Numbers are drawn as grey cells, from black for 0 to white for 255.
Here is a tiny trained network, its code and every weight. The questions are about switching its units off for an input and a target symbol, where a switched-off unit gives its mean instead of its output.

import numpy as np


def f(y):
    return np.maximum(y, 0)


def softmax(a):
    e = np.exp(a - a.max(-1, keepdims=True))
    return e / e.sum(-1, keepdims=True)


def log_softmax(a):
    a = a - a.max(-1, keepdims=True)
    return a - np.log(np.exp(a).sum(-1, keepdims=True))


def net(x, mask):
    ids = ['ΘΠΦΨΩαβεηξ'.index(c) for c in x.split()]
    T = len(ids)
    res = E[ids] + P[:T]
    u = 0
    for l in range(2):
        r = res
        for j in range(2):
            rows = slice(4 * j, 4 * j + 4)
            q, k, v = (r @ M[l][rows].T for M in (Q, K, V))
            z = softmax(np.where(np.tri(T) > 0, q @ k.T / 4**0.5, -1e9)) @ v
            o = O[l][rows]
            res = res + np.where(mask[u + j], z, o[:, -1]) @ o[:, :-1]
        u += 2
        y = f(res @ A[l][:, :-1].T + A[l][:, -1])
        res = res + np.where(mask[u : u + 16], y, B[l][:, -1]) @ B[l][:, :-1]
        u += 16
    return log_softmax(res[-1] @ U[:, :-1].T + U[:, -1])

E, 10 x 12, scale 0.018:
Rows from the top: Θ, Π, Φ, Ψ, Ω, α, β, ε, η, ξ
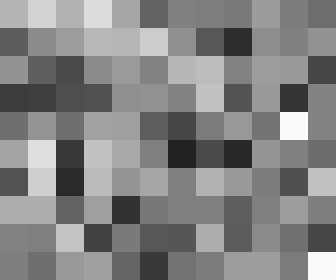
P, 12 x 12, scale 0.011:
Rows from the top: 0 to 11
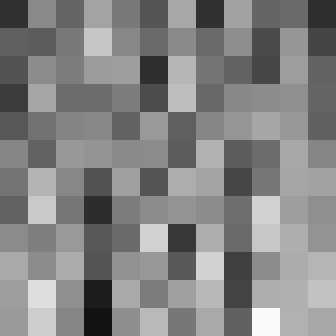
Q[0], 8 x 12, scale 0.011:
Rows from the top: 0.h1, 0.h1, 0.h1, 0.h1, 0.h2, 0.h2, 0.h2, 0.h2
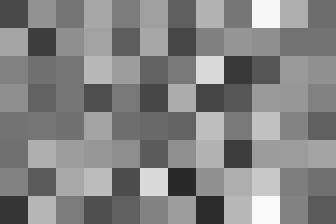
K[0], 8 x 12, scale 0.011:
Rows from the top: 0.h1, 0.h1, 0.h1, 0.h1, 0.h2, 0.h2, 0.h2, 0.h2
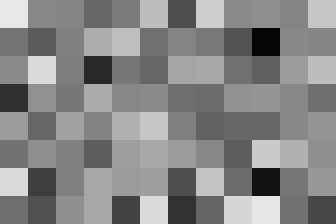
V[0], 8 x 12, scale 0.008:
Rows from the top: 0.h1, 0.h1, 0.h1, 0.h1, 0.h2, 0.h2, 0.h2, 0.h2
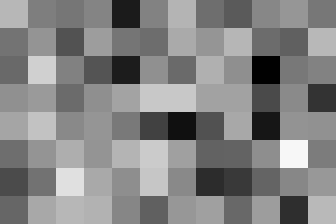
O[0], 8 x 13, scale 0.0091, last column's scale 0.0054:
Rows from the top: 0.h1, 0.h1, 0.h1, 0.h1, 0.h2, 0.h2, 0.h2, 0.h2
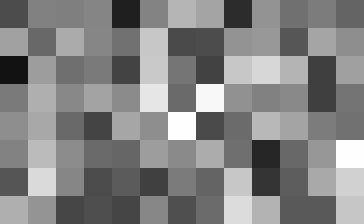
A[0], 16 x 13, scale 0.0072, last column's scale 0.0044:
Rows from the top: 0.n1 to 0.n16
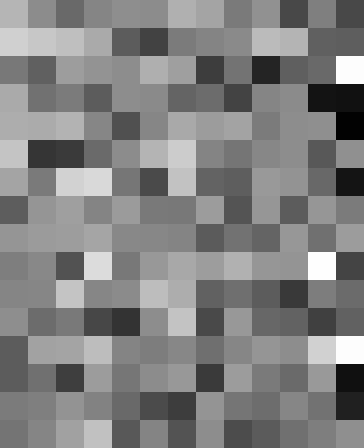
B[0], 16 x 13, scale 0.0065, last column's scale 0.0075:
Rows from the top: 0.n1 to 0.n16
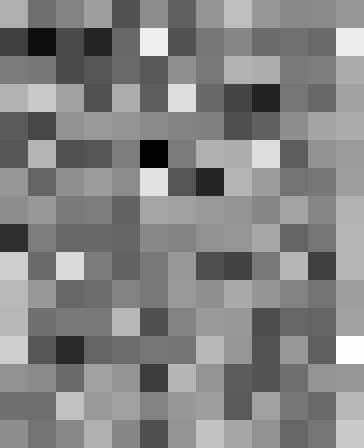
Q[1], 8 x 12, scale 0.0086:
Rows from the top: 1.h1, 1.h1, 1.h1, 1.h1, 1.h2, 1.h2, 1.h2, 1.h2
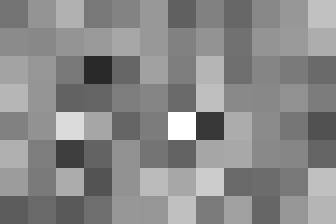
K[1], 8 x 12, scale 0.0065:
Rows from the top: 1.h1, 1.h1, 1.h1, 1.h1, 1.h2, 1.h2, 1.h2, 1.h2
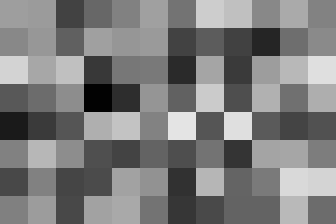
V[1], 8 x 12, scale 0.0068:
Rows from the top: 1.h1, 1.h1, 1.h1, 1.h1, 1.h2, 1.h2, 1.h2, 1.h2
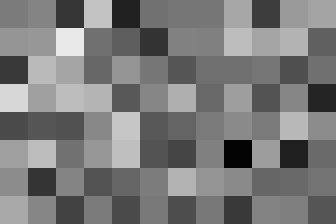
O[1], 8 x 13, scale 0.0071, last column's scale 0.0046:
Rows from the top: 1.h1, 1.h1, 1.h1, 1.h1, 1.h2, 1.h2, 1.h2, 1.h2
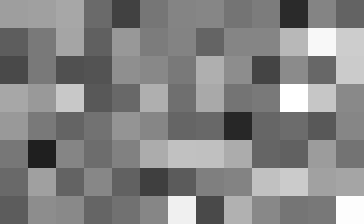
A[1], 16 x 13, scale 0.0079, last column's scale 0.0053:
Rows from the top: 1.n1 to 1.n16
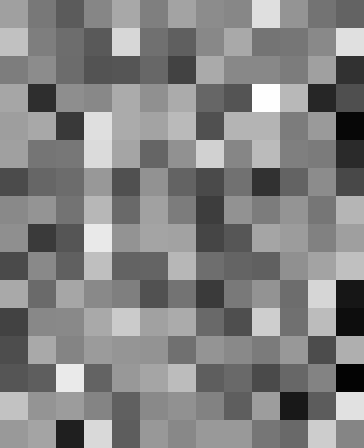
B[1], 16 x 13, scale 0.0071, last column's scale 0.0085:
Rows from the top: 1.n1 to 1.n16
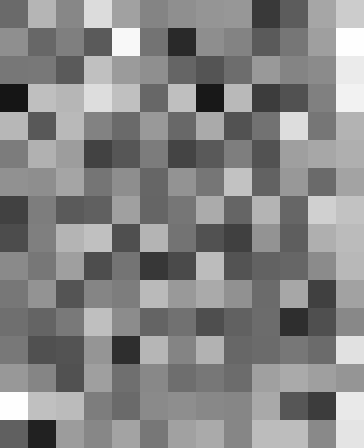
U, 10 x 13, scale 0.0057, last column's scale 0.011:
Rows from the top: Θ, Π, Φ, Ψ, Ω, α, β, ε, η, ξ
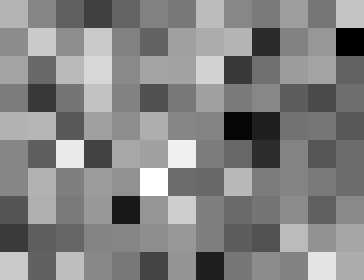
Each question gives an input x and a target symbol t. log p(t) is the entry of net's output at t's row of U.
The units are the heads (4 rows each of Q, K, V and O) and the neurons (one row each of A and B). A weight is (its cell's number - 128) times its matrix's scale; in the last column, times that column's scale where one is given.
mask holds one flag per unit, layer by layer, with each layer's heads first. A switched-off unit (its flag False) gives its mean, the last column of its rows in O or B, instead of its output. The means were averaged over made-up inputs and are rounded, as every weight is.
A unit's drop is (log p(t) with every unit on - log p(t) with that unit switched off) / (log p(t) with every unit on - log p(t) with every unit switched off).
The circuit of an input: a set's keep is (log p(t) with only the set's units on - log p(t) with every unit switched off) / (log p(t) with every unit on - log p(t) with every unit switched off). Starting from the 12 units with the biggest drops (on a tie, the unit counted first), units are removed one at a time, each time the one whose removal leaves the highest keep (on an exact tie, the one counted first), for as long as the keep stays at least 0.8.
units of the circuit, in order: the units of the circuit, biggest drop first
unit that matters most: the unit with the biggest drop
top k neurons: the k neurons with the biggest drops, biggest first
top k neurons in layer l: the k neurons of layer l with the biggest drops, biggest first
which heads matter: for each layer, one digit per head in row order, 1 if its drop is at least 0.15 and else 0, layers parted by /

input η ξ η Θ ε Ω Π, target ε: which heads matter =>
10 / 00
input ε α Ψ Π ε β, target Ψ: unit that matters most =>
0.h2
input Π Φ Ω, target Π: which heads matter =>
01 / 10
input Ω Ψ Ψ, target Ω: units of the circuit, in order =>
(1.h2 1.n16)
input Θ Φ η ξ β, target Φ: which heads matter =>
01 / 00
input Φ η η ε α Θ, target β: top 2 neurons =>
(0.n7 0.n2)
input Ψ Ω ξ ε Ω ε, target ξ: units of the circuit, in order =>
(1.h1 0.h2)
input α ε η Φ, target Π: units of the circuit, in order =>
(0.h2 1.n1 0.n6 1.n4)
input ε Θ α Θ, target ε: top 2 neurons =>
(1.n2 0.n9)
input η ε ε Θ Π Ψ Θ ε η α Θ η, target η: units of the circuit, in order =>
(1.h1 1.n15)
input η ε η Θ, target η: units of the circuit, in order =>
(1.h1 1.n15 0.n2)
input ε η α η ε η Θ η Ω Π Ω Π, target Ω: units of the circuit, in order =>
(1.h2 0.h1)
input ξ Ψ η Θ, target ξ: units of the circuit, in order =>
(0.h1 0.h2)
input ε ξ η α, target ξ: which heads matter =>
11 / 10
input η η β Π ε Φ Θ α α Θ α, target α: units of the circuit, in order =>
(1.h2)
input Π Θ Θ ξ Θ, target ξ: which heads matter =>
10 / 10
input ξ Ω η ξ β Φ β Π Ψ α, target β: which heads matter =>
11 / 01
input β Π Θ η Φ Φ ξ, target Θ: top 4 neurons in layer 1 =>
(1.n11 1.n4 1.n9 1.n1)
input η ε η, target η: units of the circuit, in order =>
(1.h1 1.n15 0.h1)
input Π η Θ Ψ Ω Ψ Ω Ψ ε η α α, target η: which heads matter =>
00 / 10
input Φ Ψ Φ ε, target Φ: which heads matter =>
11 / 00
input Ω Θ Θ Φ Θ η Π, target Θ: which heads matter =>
00 / 00
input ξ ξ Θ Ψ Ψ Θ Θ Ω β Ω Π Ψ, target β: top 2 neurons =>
(0.n13 1.n10)
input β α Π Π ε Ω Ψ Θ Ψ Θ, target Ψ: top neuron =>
(0.n16)
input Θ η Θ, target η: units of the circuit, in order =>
(1.n15 0.n2)
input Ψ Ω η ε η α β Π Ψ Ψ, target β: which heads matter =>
10 / 00
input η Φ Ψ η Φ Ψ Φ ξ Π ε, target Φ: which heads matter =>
01 / 00
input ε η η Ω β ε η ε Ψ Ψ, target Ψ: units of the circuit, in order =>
(0.h2 1.h1)
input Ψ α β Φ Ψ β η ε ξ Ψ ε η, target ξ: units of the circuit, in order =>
(0.h1)
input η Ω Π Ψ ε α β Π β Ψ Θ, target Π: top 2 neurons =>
(1.n7 0.n5)
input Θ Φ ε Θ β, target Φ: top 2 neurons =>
(1.n16 0.n2)
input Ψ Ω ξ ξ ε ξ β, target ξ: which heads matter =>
00 / 00
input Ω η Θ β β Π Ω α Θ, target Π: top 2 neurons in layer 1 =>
(1.n14 1.n7)
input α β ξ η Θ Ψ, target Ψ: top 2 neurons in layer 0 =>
(0.n6 0.n10)
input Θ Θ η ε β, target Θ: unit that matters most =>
1.n4
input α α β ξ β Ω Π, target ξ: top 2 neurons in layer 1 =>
(1.n13 1.n16)
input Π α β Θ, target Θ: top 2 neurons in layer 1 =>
(1.n4 1.n1)
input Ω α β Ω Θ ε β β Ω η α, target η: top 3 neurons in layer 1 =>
(1.n15 1.n8 1.n5)
